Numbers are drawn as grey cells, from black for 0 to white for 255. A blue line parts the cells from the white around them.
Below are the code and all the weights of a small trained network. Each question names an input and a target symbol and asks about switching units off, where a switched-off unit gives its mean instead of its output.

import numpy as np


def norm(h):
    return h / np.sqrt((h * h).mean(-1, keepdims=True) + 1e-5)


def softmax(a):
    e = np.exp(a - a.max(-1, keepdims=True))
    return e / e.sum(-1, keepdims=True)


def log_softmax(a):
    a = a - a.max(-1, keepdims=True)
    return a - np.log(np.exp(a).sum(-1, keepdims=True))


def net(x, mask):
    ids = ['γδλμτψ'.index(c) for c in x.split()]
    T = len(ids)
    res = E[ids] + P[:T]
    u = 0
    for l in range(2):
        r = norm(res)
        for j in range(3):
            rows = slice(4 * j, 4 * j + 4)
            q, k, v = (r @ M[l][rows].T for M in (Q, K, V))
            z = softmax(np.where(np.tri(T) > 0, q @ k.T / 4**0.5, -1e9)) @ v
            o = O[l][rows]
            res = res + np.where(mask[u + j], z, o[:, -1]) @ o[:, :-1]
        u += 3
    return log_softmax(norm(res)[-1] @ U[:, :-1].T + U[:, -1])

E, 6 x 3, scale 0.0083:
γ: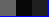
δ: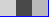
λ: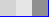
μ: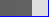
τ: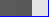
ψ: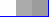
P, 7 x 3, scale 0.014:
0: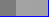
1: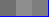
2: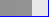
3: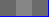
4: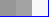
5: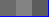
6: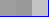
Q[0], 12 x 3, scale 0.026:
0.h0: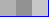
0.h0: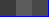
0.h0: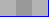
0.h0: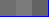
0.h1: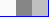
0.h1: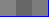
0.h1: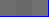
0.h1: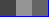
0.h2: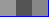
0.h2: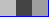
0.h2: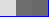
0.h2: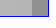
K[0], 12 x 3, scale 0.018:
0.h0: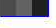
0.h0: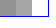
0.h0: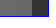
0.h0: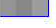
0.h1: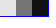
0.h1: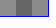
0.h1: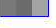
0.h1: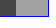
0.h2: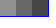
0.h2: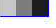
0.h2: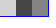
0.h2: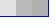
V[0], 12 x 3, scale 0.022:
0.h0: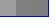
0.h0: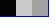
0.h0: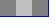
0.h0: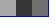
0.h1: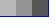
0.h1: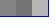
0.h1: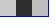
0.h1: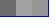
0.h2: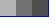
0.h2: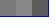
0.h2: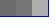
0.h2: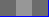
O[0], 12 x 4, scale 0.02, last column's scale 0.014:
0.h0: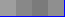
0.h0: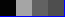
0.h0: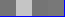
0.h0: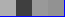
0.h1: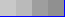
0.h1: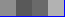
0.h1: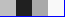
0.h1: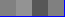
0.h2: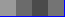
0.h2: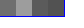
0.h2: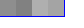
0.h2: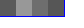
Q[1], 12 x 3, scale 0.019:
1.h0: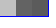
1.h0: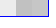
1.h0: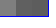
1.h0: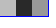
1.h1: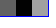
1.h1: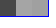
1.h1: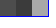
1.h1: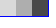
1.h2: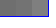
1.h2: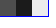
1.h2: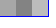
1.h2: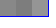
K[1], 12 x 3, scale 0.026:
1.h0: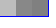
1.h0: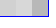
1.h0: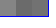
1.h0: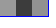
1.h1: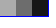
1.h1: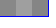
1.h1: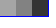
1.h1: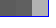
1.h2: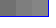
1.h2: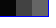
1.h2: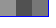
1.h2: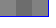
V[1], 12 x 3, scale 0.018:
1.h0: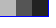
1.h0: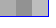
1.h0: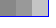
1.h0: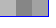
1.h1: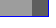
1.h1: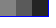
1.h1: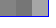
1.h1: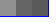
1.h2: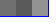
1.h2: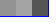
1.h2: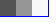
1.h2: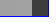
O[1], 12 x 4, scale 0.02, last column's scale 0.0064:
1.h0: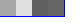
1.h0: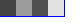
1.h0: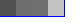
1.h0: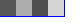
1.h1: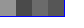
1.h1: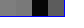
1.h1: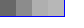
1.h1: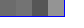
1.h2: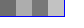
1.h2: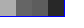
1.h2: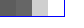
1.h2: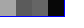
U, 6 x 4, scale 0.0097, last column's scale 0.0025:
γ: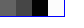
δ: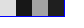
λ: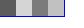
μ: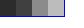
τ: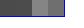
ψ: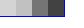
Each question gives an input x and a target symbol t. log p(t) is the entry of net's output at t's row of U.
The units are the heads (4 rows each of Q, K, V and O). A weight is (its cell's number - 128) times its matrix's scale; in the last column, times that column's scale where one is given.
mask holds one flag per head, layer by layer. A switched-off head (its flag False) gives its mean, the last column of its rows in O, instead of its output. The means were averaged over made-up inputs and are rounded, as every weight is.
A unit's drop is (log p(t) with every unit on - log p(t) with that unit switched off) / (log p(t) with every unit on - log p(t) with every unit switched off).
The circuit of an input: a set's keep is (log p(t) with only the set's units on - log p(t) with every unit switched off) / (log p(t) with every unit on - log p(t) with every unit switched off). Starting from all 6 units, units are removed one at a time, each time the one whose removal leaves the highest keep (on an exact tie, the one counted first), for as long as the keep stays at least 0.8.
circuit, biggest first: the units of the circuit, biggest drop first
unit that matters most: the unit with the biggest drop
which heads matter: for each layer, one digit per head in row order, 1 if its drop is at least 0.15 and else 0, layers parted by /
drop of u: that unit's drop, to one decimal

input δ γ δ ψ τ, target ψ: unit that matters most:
0.h1
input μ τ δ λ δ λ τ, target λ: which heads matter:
010 / 000
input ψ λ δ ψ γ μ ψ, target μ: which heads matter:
100 / 100
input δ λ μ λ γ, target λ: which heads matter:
010 / 000
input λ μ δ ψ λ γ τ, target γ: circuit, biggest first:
1.h1, 0.h2
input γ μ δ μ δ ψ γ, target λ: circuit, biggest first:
0.h1, 1.h0
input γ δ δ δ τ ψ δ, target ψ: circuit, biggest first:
0.h1, 0.h2
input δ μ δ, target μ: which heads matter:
100 / 000
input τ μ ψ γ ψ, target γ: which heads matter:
110 / 010
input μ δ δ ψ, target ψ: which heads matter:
000 / 000
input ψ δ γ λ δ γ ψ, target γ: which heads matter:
101 / 111
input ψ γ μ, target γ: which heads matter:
001 / 110
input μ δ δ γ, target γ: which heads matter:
000 / 010
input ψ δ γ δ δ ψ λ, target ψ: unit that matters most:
0.h0
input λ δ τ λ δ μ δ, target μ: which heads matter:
100 / 101
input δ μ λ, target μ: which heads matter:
100 / 000
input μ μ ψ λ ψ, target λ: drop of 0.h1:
0.5
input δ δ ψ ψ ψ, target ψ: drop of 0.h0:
0.1
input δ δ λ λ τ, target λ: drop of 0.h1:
0.6
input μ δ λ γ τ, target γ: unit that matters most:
1.h1
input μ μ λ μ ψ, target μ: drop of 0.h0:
0.4
